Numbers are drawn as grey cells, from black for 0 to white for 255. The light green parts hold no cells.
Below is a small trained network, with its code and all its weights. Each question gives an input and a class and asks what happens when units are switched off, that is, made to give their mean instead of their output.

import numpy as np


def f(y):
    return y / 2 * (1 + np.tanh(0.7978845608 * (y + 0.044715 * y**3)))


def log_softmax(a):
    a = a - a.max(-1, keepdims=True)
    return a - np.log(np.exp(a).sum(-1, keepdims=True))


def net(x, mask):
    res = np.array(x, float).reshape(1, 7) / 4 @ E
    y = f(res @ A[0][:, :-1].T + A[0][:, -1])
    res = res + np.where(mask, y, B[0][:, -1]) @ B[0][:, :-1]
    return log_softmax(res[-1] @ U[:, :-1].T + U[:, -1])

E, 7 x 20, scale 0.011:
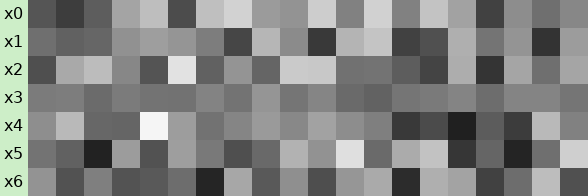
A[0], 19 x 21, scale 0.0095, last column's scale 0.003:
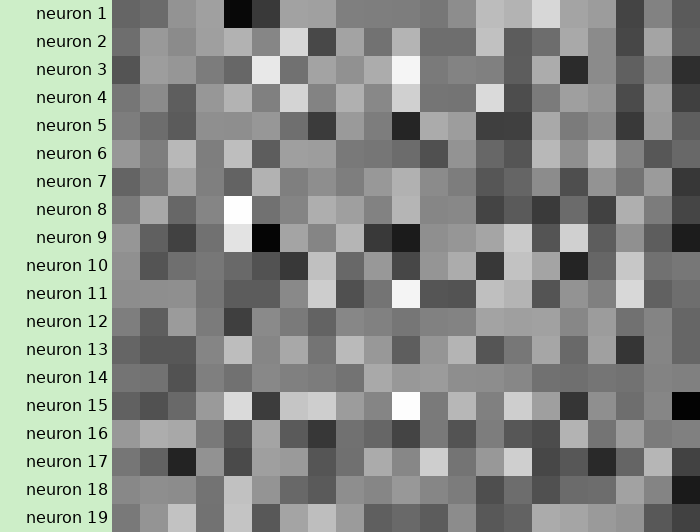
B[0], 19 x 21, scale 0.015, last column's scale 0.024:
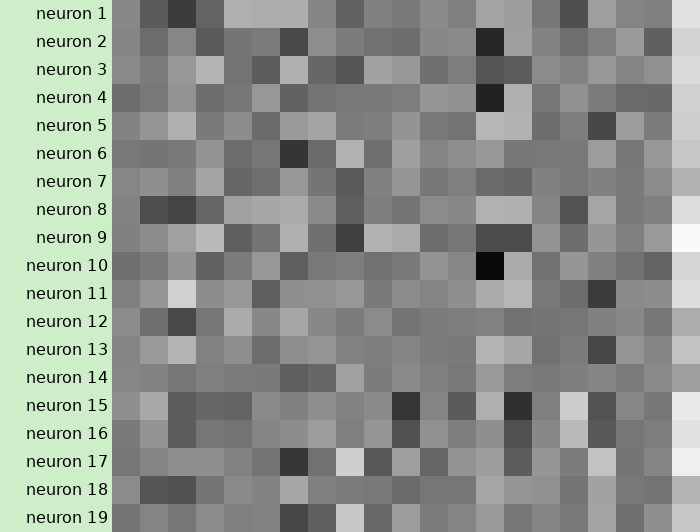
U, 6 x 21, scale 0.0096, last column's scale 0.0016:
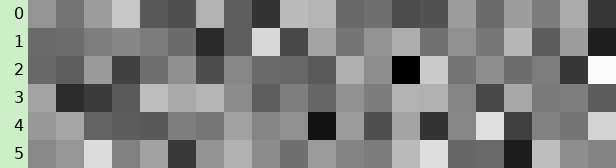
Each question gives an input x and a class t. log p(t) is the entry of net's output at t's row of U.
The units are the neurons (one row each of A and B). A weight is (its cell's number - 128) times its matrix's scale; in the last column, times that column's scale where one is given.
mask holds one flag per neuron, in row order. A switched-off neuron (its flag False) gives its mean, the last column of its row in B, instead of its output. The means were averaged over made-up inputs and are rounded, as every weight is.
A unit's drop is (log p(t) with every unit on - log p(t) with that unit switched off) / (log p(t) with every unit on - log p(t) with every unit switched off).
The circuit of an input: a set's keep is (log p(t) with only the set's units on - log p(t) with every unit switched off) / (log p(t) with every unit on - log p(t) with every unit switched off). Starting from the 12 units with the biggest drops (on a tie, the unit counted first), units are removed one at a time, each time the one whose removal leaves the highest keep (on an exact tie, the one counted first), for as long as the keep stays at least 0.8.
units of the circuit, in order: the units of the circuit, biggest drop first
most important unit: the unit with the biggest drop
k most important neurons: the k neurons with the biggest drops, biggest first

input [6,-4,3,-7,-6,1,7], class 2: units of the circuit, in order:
[neuron 10]
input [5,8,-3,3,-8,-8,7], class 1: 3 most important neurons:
[neuron 6; neuron 19; neuron 8]
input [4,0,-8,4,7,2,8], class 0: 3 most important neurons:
[neuron 9; neuron 2; neuron 4]
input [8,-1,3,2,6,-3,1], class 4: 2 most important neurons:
[neuron 15; neuron 1]
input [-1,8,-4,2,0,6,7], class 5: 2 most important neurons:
[neuron 5; neuron 13]
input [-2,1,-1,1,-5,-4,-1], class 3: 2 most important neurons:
[neuron 17; neuron 1]
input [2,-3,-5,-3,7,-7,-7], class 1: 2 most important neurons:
[neuron 19; neuron 6]
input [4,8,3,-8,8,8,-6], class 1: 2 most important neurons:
[neuron 17; neuron 1]
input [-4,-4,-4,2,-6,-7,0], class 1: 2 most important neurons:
[neuron 6; neuron 19]
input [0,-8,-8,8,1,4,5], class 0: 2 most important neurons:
[neuron 9; neuron 5]
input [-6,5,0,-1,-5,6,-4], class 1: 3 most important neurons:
[neuron 17; neuron 15; neuron 8]
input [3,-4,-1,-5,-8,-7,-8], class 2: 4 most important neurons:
[neuron 4; neuron 2; neuron 17; neuron 8]
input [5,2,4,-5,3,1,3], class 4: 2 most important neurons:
[neuron 15; neuron 9]
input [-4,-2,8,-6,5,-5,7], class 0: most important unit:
neuron 3
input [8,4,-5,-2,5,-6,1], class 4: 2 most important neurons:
[neuron 15; neuron 17]
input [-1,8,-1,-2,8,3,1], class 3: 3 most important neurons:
[neuron 8; neuron 18; neuron 11]
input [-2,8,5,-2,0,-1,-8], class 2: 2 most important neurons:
[neuron 2; neuron 4]
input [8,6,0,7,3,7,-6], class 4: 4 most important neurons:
[neuron 15; neuron 19; neuron 6; neuron 13]
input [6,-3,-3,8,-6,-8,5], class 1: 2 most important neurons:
[neuron 6; neuron 19]
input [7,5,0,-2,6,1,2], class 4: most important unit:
neuron 15
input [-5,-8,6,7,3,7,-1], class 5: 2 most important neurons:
[neuron 11; neuron 9]
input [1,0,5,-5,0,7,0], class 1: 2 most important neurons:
[neuron 17; neuron 9]
